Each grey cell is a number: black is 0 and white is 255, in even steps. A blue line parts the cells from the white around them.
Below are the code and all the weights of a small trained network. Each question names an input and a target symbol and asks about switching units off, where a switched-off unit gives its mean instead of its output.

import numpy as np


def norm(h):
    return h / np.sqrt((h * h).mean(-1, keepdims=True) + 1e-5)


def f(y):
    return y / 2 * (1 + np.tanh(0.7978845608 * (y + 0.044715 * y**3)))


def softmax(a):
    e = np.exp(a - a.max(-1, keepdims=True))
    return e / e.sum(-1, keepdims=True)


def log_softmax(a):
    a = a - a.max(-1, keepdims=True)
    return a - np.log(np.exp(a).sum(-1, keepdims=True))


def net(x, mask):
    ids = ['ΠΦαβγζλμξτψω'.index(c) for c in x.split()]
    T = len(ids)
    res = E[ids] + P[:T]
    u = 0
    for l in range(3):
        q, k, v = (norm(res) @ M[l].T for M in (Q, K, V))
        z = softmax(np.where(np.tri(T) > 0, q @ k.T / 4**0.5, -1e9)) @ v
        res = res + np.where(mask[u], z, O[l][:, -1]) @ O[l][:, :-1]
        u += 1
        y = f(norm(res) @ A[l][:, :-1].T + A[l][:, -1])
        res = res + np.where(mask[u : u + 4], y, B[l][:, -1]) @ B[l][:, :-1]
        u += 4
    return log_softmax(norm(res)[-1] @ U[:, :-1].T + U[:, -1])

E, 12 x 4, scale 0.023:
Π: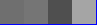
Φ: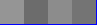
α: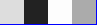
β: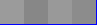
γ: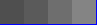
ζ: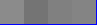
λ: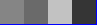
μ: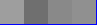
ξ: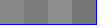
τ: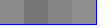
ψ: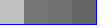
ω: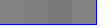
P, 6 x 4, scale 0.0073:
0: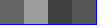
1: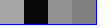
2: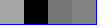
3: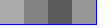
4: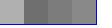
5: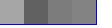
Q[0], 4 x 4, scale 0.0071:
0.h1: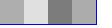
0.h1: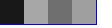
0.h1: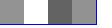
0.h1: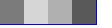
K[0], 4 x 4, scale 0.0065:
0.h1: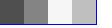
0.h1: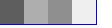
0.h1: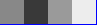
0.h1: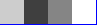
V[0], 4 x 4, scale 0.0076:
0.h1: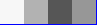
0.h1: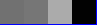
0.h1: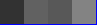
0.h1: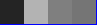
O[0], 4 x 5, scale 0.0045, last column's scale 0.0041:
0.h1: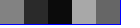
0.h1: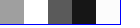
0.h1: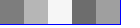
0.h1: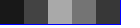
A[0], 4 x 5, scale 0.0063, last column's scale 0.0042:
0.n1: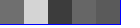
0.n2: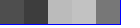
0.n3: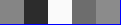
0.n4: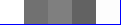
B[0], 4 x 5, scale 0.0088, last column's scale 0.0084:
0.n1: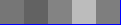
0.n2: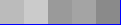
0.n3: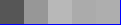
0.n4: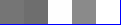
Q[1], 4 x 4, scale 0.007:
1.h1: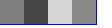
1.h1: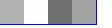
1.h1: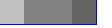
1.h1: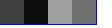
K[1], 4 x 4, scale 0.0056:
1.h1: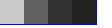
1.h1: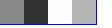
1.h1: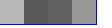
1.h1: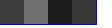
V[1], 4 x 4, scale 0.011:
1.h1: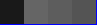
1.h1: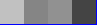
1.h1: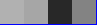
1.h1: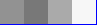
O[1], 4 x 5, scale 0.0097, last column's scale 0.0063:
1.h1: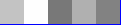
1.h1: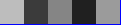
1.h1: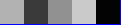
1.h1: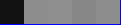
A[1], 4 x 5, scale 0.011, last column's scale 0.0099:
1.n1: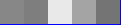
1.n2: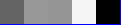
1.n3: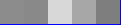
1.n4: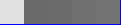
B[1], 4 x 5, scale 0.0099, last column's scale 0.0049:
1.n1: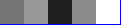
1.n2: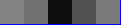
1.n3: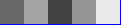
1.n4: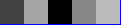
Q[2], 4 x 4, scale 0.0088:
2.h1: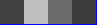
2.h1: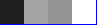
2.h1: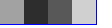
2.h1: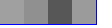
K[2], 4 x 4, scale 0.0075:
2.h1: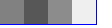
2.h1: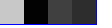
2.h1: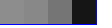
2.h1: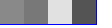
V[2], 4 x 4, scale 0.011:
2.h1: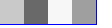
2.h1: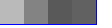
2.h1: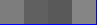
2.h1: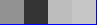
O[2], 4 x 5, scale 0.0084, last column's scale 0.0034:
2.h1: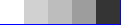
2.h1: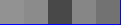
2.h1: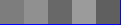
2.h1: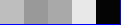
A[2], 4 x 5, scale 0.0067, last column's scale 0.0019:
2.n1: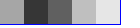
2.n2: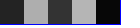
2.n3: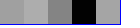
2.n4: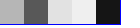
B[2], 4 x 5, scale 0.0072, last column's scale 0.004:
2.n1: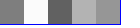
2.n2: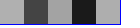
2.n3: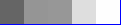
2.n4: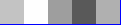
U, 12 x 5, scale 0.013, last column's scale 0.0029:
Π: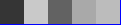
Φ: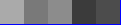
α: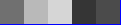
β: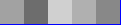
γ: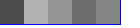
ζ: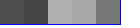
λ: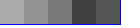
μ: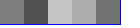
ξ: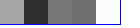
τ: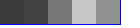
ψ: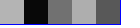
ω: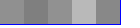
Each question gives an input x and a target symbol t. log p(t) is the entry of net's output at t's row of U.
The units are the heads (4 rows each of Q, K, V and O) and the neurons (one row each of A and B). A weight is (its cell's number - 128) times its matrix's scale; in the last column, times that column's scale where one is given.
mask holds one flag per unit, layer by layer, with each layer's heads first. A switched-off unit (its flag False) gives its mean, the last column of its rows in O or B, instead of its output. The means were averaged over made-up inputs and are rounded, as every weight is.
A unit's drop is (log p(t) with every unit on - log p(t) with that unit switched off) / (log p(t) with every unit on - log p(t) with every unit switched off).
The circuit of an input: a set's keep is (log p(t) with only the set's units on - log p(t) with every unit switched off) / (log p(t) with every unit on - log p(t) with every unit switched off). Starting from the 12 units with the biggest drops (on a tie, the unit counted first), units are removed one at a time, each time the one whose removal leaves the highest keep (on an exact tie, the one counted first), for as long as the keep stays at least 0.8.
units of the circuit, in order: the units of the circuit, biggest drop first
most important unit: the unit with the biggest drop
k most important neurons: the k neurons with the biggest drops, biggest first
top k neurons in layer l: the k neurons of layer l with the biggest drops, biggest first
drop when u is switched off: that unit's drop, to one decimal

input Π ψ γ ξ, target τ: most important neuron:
(1.n1)
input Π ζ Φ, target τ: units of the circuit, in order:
(0.h1, 2.h1)
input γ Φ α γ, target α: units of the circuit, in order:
(0.h1, 1.h1, 2.h1)
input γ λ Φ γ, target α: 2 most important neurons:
(1.n4, 1.n1)
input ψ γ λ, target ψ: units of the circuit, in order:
(0.h1, 1.h1)
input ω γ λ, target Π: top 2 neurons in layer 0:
(0.n4, 0.n1)
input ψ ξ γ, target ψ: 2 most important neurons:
(0.n3, 1.n4)
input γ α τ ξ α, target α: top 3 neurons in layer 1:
(1.n4, 1.n1, 1.n3)
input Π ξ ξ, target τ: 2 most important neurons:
(0.n4, 1.n2)
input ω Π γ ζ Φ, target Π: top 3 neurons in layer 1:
(1.n3, 1.n1, 1.n2)
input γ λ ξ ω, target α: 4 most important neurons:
(1.n4, 1.n1, 0.n4, 1.n3)
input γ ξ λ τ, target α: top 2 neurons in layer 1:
(1.n4, 1.n2)
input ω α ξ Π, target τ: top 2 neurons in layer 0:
(0.n4, 0.n1)
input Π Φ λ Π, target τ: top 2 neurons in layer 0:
(0.n4, 0.n2)
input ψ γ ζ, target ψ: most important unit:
0.h1
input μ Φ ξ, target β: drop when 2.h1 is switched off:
0.7
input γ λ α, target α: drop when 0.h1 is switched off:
0.8
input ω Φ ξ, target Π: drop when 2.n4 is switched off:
0.0
